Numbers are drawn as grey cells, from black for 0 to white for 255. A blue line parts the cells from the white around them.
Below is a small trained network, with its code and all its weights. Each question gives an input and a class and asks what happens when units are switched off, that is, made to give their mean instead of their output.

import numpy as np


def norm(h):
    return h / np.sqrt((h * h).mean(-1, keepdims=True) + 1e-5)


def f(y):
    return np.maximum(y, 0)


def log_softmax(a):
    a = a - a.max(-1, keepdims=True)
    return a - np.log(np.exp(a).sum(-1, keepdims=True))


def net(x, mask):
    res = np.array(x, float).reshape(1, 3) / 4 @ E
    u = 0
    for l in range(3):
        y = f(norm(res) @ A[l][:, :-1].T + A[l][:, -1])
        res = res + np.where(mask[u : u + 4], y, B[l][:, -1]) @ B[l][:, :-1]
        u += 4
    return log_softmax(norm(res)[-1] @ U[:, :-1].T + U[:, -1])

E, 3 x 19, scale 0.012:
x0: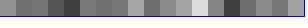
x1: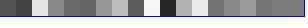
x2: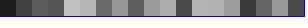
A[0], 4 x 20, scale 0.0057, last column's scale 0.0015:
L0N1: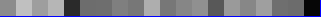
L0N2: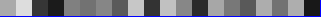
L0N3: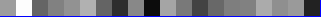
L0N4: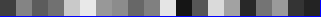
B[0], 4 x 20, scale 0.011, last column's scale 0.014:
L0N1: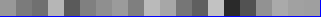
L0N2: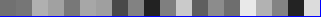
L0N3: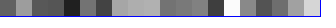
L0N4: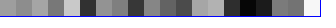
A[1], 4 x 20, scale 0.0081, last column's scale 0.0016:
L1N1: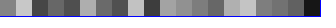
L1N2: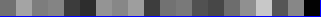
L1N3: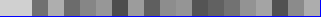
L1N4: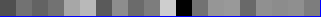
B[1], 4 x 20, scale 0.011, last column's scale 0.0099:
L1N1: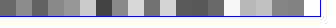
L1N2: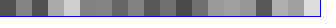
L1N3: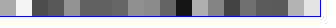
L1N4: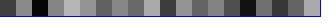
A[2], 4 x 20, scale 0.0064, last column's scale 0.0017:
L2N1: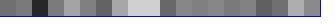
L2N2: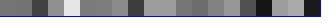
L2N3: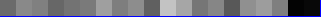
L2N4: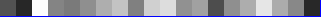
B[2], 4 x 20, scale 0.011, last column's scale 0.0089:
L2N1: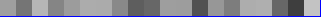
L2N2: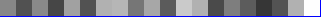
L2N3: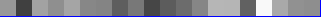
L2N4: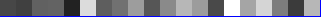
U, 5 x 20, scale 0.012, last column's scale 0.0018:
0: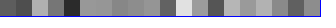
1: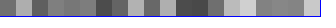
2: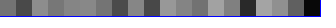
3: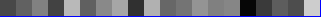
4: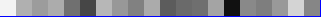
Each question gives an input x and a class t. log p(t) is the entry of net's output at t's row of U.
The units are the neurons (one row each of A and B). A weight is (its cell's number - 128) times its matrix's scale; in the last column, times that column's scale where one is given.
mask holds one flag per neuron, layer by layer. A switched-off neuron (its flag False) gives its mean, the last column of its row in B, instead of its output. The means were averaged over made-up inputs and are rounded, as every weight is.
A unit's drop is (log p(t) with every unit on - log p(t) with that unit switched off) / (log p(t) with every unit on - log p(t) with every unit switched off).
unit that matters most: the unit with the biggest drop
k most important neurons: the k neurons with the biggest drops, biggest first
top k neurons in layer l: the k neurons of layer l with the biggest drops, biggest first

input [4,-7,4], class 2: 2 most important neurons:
[L0N2 L0N4]
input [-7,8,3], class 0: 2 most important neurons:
[L0N4 L2N4]
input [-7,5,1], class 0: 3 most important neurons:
[L0N4 L1N3 L2N4]
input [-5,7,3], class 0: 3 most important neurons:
[L0N4 L2N4 L1N3]
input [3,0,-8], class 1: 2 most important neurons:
[L0N4 L1N1]
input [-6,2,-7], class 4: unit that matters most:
L1N1
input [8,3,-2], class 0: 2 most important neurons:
[L0N4 L1N3]
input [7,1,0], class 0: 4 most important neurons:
[L0N4 L1N3 L0N2 L1N2]
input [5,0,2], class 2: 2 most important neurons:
[L0N4 L1N2]
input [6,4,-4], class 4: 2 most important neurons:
[L1N1 L0N3]
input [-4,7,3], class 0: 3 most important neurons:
[L0N4 L2N4 L1N3]
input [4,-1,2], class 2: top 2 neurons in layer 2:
[L2N3 L2N2]
